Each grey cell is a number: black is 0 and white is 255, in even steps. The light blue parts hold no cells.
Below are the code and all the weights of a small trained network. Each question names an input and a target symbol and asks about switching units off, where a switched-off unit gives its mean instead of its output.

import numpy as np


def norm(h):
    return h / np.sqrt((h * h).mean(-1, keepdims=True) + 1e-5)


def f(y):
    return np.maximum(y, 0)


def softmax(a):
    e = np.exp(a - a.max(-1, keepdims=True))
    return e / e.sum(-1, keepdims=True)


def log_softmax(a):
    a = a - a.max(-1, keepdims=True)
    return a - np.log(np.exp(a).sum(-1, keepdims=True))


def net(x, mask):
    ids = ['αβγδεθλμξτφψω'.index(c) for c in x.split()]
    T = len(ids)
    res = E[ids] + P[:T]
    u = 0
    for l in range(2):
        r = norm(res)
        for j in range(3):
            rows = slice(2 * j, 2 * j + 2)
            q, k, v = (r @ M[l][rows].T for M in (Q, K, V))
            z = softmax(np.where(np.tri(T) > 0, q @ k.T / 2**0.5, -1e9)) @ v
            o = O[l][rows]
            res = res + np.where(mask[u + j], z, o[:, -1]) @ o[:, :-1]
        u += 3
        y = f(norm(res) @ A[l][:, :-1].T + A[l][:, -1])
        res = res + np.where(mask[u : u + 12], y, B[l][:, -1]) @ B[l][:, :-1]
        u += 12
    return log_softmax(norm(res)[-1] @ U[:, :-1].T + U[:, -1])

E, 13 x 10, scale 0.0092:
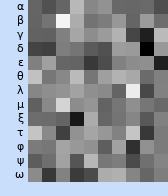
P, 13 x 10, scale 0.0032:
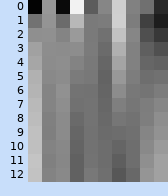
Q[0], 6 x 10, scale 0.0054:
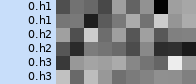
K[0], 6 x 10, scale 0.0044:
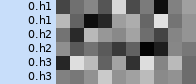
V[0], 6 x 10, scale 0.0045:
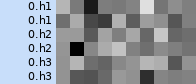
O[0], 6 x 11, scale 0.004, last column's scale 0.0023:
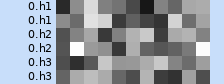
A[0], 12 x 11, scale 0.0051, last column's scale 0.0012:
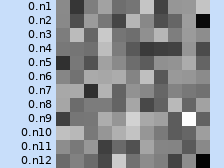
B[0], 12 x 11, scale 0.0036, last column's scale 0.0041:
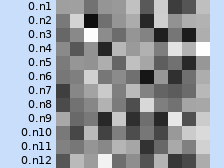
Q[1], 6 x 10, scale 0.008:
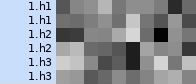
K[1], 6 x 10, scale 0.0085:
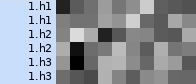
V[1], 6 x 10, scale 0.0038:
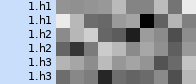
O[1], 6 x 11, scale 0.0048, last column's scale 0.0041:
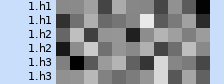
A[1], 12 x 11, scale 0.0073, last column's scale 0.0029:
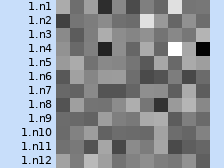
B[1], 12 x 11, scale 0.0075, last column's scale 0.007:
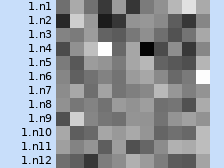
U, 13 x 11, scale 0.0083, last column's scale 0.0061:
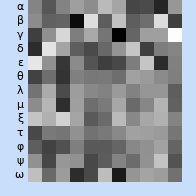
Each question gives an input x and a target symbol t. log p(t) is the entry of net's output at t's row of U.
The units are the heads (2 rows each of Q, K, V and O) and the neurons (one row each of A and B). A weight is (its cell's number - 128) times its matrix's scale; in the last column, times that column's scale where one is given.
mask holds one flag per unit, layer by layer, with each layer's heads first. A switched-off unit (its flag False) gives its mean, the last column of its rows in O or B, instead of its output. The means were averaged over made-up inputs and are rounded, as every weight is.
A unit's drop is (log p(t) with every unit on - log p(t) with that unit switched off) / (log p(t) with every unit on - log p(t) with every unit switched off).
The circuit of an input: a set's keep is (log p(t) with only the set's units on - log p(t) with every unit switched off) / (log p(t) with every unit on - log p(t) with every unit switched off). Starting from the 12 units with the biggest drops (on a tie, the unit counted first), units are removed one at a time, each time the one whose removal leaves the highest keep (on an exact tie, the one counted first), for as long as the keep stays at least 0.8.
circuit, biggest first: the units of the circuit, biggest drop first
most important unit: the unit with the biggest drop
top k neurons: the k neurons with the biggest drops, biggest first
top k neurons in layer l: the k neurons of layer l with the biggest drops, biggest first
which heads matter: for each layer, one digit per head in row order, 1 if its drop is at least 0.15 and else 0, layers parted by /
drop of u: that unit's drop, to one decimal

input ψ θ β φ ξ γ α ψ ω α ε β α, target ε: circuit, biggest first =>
(1.h2 0.h3)
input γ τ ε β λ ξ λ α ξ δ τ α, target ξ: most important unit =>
1.h3
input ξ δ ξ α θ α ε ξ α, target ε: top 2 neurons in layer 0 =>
(0.n11 0.n9)
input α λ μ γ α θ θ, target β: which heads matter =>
110 / 000
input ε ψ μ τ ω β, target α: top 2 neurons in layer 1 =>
(1.n12 1.n11)
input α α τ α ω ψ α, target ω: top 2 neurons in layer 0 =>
(0.n4 0.n2)
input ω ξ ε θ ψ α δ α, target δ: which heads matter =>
010 / 001
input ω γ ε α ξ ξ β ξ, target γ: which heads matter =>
100 / 100
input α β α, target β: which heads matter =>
101 / 100
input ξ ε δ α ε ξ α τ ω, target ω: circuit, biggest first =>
(0.n2 0.h1)
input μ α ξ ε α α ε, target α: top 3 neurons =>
(0.n4 0.n9 0.n10)
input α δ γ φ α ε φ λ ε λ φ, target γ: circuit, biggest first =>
(1.n4 1.n1)
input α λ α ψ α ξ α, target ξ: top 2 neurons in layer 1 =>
(1.n11 1.n5)
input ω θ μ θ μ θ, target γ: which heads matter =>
111 / 100
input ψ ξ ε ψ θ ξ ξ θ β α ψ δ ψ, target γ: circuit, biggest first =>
(1.n4)
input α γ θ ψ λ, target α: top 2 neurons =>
(0.n4 0.n3)
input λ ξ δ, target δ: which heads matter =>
001 / 010
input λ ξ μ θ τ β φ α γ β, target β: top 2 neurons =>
(0.n6 0.n4)
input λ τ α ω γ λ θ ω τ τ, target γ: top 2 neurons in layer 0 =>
(0.n10 0.n9)
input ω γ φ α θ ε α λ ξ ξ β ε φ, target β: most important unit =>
0.n6
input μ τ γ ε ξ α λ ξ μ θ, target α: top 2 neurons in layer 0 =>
(0.n4 0.n1)
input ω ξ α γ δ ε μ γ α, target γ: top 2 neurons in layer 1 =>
(1.n6 1.n11)
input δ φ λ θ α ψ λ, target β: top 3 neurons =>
(0.n9 0.n4 0.n3)
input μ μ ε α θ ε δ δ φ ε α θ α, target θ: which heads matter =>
110 / 011
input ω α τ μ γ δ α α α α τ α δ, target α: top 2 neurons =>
(1.n5 1.n1)
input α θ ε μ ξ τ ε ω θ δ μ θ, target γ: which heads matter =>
110 / 100
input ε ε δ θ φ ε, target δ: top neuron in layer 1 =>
(1.n2)
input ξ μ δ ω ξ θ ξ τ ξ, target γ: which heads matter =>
100 / 000
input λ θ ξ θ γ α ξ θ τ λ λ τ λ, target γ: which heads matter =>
010 / 100
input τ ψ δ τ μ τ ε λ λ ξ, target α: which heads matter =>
001 / 000
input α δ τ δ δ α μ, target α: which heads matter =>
000 / 000
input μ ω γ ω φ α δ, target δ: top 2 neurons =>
(1.n7 1.n2)
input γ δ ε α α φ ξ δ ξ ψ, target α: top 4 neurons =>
(0.n12 0.n9 0.n10 1.n5)
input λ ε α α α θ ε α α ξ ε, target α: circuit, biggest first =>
(1.h2)
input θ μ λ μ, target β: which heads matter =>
101 / 000
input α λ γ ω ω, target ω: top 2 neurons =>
(1.n6 1.n11)
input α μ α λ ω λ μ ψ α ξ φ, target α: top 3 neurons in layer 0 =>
(0.n1 0.n9 0.n7)
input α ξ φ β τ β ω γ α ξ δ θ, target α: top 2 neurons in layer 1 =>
(1.n12 1.n11)
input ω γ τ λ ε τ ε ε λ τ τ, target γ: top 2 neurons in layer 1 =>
(1.n4 1.n1)
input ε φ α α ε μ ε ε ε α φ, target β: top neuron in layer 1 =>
(1.n1)
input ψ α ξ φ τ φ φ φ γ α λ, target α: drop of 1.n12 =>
0.1
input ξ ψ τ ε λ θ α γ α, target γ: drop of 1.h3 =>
1.3
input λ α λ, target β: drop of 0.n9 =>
1.1
